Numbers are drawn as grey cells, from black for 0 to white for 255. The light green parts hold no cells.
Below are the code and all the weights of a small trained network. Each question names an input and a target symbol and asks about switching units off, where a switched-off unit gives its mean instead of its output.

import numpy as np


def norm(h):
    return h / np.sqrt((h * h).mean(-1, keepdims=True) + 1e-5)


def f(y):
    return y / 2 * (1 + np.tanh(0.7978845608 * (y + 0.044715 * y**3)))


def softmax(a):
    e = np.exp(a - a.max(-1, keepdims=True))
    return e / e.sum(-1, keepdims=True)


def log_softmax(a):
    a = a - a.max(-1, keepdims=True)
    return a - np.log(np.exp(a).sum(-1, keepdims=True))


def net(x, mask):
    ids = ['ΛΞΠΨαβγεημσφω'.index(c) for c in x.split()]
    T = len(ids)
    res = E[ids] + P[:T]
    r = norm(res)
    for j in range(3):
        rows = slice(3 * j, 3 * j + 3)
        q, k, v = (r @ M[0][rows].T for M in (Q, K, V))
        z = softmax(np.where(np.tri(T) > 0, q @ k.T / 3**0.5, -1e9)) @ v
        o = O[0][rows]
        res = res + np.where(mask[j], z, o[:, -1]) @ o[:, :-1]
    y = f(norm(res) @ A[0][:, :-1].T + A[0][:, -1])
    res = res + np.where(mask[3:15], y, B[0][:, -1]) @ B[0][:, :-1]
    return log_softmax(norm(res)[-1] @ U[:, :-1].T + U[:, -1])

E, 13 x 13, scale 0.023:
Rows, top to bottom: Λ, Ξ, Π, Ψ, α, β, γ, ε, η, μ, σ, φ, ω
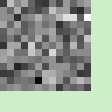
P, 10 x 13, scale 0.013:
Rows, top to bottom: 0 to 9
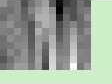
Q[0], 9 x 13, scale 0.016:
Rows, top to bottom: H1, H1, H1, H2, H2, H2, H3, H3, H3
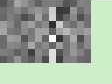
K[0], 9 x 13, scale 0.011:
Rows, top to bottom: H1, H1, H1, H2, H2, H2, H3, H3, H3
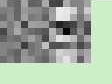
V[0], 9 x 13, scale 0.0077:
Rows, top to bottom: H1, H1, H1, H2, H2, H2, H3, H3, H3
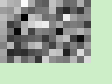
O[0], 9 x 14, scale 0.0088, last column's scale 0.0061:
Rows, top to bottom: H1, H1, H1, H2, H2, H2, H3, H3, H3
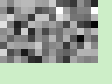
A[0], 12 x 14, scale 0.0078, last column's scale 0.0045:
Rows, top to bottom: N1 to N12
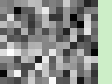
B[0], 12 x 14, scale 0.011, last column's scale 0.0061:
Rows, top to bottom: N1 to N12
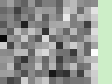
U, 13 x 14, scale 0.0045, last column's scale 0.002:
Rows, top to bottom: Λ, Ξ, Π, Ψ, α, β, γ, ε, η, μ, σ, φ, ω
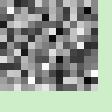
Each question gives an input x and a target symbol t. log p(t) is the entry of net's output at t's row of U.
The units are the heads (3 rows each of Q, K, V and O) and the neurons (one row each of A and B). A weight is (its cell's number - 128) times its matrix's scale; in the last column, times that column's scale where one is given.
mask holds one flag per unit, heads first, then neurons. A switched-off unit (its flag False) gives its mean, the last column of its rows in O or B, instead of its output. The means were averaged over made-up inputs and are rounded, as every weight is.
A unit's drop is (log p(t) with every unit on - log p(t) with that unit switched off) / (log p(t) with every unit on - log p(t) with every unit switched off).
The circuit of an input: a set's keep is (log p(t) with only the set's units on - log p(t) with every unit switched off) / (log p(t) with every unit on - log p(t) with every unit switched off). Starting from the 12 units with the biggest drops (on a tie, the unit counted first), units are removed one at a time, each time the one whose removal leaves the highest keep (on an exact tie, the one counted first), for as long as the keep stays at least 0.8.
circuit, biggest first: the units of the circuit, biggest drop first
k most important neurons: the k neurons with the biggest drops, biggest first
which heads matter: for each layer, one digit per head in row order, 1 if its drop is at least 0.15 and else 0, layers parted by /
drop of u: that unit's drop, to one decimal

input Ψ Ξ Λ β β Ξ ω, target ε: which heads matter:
010
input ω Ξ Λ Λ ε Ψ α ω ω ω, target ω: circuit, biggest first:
(N8; H1)
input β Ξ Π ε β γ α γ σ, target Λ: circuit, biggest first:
(H1)
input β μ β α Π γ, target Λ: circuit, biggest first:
(H1; H2)
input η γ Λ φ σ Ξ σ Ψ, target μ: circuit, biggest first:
(H2; N6)
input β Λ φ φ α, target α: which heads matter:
001
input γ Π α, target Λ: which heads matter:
100
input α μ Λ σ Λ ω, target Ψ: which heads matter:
010
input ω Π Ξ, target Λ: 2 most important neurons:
(N3; N2)
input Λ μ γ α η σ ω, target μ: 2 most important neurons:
(N6; N12)
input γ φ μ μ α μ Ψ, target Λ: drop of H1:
0.1
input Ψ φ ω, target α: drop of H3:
0.7
